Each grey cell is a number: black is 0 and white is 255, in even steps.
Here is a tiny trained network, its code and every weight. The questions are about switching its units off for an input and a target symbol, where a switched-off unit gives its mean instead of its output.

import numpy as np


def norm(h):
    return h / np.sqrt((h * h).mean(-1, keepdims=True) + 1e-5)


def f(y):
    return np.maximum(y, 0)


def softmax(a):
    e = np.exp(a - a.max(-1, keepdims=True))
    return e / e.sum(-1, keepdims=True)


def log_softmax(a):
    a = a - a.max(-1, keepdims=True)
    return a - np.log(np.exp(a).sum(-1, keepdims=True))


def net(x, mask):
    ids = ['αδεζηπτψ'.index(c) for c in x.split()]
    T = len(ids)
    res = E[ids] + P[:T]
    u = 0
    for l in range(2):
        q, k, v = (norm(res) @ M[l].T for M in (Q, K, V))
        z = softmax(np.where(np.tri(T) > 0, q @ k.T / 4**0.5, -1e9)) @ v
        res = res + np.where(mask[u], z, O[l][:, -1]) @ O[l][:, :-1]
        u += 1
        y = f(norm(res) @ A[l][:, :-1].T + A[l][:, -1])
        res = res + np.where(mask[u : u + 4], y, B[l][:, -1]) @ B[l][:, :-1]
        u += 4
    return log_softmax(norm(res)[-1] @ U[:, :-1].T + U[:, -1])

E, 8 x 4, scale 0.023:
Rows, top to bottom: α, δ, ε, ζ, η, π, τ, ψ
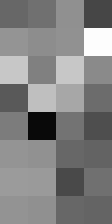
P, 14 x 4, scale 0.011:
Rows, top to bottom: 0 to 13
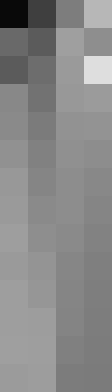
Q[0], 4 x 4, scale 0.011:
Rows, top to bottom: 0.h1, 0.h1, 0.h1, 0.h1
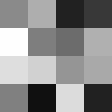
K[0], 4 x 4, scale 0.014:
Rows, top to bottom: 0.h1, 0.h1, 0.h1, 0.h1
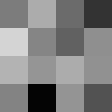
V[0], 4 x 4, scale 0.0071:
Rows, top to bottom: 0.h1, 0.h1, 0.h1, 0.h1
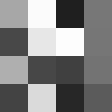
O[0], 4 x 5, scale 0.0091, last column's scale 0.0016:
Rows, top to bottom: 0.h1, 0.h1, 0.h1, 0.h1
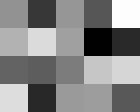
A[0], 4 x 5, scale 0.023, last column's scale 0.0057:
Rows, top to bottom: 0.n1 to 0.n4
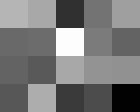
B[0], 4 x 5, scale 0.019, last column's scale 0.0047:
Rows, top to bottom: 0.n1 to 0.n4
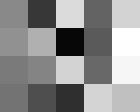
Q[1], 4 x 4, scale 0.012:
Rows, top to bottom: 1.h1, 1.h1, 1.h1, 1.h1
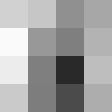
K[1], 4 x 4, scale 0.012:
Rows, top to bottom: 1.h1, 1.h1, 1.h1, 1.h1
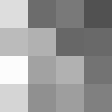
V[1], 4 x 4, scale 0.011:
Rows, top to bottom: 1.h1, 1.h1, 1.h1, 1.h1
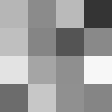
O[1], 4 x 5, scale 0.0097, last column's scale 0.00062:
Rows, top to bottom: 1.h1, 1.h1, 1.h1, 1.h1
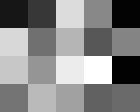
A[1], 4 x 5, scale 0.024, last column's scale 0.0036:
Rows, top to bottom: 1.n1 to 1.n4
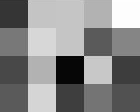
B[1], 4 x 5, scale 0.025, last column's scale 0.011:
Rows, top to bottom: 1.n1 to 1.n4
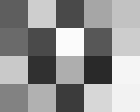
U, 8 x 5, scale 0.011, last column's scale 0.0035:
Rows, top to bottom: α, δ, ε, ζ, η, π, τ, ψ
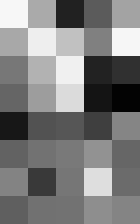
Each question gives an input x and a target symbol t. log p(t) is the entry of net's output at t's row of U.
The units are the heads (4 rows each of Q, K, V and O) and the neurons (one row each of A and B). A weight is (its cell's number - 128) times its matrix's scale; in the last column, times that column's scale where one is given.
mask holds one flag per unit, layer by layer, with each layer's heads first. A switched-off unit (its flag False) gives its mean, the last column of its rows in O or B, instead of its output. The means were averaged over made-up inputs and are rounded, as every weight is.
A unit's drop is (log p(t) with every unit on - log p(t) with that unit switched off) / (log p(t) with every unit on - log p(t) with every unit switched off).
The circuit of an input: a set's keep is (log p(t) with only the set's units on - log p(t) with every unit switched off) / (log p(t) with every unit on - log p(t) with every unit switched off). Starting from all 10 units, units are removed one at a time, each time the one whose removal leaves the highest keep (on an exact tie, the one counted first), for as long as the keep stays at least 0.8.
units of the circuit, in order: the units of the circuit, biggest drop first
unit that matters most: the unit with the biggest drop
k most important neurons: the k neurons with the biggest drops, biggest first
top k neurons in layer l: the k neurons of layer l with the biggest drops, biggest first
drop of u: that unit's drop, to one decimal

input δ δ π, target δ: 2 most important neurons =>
[1.n1, 1.n3]
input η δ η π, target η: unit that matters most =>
0.n3
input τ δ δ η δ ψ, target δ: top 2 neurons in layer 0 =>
[0.n1, 0.n4]
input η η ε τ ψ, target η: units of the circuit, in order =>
[0.n3, 1.h1, 0.n4, 0.h1]
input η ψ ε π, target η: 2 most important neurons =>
[0.n3, 1.n4]
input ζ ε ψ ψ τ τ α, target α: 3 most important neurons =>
[0.n2, 1.n2, 1.n4]
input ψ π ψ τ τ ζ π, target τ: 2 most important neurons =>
[1.n3, 1.n2]
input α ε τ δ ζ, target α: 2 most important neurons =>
[0.n2, 0.n4]
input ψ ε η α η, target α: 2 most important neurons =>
[0.n1, 1.n2]
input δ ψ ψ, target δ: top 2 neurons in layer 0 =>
[0.n3, 0.n4]
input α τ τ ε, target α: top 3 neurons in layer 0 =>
[0.n2, 0.n3, 0.n1]
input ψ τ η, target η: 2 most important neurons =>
[0.n3, 0.n2]
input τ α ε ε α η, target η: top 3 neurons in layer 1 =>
[1.n4, 1.n3, 1.n2]
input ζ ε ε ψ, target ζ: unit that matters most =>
1.n4
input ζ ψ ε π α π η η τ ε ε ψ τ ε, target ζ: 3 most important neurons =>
[1.n2, 0.n1, 0.n4]
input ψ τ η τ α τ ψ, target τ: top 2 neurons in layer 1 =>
[1.n3, 1.n2]
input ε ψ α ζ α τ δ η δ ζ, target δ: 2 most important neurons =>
[1.n4, 0.n4]
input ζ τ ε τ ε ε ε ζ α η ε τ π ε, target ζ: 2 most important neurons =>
[1.n2, 0.n1]
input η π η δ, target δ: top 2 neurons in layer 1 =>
[1.n1, 1.n4]
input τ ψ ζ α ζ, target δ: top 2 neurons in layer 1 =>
[1.n4, 1.n3]
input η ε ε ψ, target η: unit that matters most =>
1.h1
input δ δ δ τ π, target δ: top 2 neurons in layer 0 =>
[0.n3, 0.n4]
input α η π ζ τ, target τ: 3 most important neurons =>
[1.n3, 1.n2, 0.n2]
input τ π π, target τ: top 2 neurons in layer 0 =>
[0.n1, 0.n2]
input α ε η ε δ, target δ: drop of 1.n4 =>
0.0
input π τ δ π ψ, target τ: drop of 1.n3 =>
0.5
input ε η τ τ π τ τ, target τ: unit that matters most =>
1.n3
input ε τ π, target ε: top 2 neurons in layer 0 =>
[0.n3, 0.n4]
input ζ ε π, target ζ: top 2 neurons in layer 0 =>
[0.n3, 0.n4]
